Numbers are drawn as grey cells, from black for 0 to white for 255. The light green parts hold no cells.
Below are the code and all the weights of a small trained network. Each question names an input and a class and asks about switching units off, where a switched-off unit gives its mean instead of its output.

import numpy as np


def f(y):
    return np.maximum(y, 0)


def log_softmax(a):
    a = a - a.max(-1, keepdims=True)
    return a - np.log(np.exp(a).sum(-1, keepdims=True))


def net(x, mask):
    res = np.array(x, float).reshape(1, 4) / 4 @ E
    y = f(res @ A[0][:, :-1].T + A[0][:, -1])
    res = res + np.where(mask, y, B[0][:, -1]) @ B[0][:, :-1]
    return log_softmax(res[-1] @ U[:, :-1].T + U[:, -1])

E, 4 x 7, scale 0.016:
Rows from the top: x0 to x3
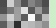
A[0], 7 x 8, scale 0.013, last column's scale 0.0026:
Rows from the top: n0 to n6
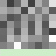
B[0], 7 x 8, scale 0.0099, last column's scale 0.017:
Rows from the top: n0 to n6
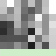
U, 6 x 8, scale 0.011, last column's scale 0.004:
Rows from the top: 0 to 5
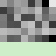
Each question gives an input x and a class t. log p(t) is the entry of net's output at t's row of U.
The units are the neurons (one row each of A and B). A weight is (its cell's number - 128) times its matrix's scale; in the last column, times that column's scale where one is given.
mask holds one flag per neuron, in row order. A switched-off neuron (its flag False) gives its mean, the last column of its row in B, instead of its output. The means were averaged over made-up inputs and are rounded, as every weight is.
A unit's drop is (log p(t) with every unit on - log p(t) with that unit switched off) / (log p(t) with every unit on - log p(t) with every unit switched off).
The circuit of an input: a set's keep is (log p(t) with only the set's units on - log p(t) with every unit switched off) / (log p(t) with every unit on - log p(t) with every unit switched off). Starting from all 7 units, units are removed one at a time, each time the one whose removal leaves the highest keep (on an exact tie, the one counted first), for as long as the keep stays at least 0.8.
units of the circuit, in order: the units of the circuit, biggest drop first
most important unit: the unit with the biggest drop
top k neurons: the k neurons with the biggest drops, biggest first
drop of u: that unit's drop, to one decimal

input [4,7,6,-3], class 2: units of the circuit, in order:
[n6]
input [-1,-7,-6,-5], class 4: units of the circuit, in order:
[n0; n4]
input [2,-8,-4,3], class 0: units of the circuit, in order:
[n0; n5; n3; n4]
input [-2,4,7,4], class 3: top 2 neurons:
[n0; n5]
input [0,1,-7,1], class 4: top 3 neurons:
[n0; n6; n2]
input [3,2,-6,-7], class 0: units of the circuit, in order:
[n5; n1]
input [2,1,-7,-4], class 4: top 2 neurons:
[n0; n6]
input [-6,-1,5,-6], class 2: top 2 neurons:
[n0; n6]
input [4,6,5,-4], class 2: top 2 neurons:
[n6; n5]
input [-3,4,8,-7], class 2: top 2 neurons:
[n6; n0]
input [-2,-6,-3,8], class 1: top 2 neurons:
[n1; n0]
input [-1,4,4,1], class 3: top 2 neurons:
[n0; n2]
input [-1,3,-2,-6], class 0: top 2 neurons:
[n6; n5]
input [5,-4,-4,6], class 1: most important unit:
n1
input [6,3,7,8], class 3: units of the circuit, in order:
[n5; n0]
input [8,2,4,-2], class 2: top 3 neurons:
[n0; n6; n5]
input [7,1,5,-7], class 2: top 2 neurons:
[n6; n1]
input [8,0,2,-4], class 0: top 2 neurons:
[n3; n4]
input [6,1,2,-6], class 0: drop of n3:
0.2
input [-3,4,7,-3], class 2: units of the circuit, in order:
[n0]
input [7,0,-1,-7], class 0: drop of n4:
0.1
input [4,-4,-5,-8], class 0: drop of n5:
0.2
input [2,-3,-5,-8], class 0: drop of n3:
0.2
